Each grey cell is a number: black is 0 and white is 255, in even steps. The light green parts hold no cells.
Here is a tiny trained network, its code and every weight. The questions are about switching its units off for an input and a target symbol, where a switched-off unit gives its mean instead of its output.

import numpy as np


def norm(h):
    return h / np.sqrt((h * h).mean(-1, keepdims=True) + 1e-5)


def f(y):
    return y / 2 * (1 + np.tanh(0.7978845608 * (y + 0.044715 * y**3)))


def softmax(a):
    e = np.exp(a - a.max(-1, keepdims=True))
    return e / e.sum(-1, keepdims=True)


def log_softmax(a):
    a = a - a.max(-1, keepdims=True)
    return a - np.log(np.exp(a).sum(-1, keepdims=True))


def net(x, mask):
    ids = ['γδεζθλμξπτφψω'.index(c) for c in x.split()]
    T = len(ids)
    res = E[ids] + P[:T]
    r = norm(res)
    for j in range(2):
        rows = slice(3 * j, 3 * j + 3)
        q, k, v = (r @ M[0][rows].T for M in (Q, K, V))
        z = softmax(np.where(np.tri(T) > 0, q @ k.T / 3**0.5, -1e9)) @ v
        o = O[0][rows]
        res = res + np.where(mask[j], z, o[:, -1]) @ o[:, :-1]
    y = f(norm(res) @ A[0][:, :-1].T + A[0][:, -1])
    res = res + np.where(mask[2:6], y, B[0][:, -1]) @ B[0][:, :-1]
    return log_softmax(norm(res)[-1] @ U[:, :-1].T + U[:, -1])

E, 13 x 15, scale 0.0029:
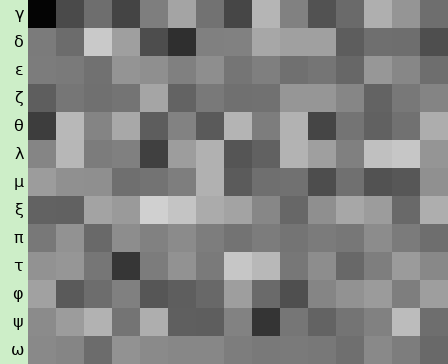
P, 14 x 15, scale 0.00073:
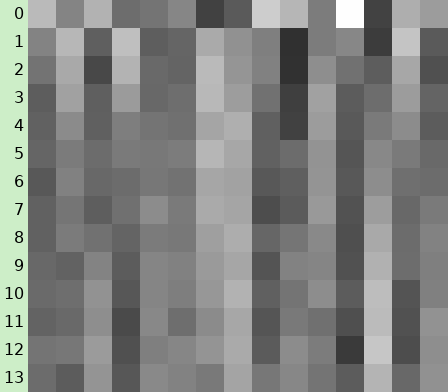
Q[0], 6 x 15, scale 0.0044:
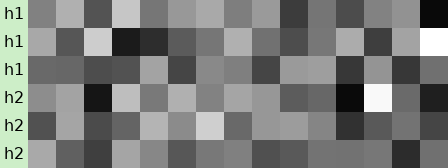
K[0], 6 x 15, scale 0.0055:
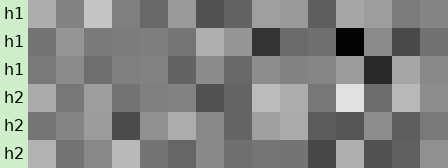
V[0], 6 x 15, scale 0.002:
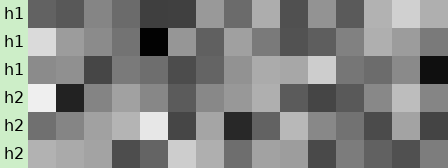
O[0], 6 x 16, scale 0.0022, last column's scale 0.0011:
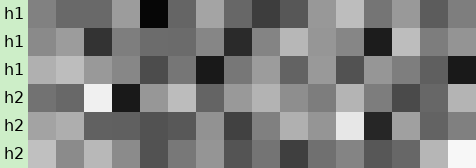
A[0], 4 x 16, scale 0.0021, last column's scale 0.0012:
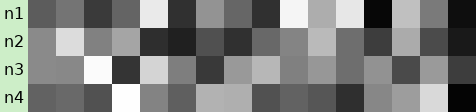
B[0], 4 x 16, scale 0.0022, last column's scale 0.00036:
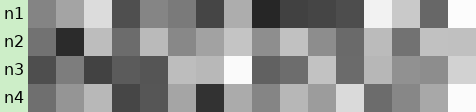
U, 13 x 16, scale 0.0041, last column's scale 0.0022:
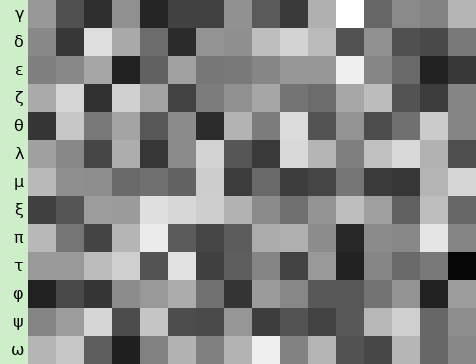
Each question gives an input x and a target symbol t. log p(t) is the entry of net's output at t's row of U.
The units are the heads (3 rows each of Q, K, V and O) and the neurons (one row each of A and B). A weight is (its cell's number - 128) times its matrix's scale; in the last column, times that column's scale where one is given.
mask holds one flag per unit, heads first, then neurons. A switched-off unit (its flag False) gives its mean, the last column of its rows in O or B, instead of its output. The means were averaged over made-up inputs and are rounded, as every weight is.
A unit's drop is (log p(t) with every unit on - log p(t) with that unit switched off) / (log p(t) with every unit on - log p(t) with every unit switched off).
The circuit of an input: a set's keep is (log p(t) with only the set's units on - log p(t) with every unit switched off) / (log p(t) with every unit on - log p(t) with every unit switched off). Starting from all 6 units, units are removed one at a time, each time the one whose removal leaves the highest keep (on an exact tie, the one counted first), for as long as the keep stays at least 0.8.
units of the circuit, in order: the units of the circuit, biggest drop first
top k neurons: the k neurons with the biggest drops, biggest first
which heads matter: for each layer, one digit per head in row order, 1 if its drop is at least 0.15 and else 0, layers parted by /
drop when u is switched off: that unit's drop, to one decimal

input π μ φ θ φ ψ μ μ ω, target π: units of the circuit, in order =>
h1, h2, n2
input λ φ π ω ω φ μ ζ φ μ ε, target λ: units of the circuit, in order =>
h1, n2
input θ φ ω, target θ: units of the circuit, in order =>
n4, h2
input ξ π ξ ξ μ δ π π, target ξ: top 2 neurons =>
n4, n1
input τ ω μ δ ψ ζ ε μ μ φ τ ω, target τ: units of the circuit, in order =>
h2, h1
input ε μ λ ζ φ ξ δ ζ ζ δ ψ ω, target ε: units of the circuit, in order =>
h2
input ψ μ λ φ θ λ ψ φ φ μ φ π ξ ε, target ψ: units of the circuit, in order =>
h2, n1
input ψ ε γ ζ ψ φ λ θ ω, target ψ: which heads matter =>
01
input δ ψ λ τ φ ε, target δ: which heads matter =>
10
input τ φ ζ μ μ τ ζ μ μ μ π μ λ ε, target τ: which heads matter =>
11
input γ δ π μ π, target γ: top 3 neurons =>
n4, n1, n3
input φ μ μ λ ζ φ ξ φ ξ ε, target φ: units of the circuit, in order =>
h2, h1, n2
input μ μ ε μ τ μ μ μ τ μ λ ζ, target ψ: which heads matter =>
00
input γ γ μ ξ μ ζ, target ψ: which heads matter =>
01
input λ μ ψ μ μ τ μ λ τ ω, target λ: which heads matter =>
11
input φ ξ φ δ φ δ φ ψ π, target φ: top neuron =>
n3
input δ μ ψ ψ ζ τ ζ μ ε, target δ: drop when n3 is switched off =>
0.1
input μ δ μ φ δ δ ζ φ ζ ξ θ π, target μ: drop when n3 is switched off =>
0.0
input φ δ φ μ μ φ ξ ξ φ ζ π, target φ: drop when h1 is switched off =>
1.0
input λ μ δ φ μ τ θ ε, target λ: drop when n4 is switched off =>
0.2
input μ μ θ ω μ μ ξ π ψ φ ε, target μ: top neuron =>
n2
